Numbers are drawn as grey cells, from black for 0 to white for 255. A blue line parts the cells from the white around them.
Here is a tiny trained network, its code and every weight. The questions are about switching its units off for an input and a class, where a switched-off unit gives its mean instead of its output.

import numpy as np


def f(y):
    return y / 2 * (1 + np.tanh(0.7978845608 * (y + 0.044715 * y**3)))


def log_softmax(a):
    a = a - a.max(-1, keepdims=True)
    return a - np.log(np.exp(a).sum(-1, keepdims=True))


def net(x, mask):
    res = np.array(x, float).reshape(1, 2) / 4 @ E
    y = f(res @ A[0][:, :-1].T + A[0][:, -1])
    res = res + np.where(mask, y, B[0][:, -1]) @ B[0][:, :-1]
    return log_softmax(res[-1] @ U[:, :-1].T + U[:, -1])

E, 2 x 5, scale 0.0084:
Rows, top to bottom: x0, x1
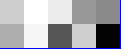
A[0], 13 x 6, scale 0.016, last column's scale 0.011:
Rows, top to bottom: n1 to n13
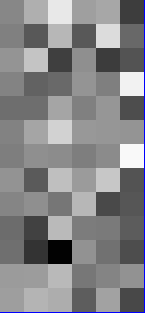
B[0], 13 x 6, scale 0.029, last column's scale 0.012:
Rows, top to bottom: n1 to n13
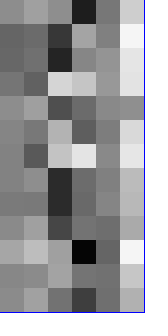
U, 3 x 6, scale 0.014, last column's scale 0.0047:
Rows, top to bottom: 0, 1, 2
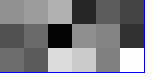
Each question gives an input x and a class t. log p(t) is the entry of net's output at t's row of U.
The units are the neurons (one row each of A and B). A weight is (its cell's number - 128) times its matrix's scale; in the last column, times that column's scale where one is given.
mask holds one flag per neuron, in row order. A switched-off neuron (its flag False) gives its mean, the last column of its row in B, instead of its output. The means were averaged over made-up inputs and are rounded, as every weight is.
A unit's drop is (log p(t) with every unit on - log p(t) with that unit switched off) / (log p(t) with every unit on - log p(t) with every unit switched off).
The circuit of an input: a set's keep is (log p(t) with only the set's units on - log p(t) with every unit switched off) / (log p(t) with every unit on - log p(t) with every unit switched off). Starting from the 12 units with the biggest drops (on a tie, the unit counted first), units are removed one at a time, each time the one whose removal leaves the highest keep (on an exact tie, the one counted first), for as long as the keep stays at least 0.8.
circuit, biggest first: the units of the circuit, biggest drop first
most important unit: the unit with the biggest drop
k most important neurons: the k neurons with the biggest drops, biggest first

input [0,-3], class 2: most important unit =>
n3
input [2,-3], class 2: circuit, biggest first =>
(n3; n11)
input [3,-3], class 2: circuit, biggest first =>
(n11; n3)
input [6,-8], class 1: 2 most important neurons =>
(n2; n8)
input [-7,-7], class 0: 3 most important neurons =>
(n11; n3; n9)
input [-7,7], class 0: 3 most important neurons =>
(n11; n2; n8)
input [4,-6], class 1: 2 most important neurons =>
(n2; n11)
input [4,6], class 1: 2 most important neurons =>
(n3; n11)
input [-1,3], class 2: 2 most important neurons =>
(n2; n8)
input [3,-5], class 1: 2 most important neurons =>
(n2; n11)
